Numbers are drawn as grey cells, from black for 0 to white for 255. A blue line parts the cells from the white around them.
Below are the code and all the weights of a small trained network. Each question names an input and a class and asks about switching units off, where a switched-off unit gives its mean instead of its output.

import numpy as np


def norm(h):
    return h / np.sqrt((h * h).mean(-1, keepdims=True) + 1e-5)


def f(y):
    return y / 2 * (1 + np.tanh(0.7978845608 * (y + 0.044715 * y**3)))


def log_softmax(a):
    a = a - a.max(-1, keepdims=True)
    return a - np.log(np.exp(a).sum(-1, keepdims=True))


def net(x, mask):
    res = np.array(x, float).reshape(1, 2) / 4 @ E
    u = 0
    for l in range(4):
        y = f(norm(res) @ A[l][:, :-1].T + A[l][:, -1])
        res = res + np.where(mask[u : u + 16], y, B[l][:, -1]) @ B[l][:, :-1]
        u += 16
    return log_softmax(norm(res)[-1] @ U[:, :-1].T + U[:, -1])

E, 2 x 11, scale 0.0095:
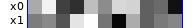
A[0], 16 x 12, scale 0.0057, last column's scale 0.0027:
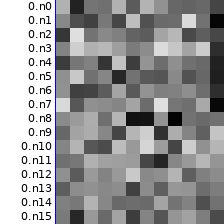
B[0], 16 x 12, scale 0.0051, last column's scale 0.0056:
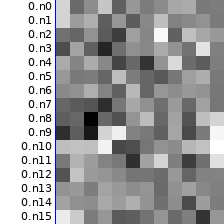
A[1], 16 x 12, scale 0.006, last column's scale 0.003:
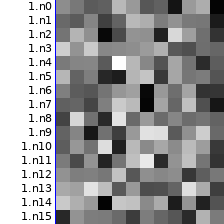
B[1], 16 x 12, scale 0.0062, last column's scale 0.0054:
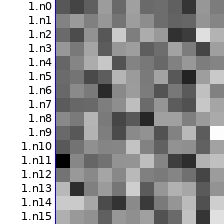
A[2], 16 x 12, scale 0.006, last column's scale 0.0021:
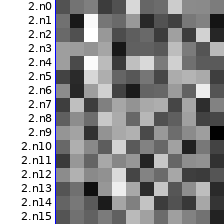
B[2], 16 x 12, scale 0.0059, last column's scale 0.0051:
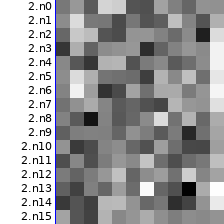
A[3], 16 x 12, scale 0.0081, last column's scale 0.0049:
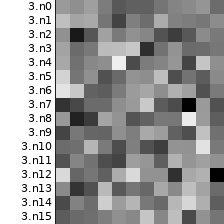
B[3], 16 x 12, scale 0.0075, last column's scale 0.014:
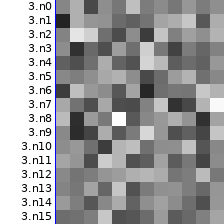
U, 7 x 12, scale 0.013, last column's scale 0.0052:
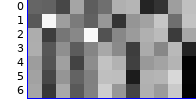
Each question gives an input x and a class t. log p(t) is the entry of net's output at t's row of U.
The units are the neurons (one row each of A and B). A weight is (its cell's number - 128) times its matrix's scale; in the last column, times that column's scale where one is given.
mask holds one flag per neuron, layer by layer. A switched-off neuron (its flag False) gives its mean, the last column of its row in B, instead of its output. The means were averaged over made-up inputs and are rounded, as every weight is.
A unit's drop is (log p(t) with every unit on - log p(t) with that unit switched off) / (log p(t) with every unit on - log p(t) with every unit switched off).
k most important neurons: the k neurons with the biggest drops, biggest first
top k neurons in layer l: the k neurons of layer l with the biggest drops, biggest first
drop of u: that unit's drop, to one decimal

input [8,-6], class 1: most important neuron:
(1.n14)
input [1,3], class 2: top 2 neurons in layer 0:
(0.n8; 0.n9)
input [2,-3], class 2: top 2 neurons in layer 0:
(0.n9; 0.n10)
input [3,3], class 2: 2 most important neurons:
(0.n9; 1.n9)
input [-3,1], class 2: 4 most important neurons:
(1.n15; 0.n10; 0.n11; 1.n8)
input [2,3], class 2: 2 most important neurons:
(0.n8; 1.n9)
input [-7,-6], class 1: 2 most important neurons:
(0.n8; 2.n5)
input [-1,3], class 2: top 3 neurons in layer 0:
(0.n8; 0.n9; 0.n11)
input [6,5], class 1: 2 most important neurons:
(0.n9; 1.n14)
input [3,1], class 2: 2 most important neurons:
(0.n10; 2.n4)
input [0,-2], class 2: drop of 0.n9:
1.1
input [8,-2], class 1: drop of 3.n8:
0.0
